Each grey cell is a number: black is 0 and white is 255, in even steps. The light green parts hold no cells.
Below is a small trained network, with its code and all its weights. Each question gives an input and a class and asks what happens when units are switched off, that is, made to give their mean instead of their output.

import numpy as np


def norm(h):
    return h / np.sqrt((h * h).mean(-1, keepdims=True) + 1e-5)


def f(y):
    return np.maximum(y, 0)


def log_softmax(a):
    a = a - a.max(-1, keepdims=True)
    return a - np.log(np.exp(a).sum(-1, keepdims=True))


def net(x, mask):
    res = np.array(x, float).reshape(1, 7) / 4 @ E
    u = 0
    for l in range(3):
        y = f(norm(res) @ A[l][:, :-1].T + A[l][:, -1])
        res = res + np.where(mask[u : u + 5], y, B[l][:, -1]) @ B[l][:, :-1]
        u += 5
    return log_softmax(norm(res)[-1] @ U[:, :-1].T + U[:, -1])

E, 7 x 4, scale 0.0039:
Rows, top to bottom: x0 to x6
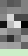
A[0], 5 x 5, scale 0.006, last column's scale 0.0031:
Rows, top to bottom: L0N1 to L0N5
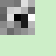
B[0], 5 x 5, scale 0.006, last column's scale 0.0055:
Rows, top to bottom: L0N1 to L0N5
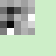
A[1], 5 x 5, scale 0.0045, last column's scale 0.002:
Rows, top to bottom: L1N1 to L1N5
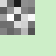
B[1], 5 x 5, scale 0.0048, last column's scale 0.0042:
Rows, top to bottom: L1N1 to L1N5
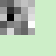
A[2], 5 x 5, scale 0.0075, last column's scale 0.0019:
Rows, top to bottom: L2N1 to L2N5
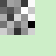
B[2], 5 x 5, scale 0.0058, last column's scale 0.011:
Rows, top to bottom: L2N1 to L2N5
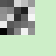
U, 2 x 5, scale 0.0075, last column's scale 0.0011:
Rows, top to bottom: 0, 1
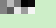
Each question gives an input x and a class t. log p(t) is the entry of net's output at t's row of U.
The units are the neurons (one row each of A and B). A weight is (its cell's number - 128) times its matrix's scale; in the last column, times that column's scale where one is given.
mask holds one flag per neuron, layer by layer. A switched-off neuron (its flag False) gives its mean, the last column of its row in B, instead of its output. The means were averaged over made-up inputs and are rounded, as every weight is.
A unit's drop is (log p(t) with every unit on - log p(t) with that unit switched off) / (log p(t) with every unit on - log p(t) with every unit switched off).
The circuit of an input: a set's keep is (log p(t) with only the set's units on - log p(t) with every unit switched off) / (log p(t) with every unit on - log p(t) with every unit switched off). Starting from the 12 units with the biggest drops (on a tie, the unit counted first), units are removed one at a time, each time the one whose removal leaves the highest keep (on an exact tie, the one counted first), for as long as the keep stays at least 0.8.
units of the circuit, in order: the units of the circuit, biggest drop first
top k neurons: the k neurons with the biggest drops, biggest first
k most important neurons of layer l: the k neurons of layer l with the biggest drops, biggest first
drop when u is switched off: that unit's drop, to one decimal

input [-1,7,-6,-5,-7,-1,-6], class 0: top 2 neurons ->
L2N2, L2N1
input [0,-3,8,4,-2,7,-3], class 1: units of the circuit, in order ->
L2N3
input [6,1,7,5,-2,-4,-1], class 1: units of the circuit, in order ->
L2N1, L2N3
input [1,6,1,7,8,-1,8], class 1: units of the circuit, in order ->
L2N2, L2N1
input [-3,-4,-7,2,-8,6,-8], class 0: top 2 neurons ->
L2N2, L0N4
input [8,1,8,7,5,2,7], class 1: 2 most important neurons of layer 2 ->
L2N2, L2N1
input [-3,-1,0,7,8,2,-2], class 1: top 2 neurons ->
L2N2, L2N1
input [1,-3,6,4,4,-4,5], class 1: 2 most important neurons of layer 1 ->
L1N3, L1N1
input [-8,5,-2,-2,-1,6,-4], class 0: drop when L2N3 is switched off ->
0.0
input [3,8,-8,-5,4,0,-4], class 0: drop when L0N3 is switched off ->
0.1
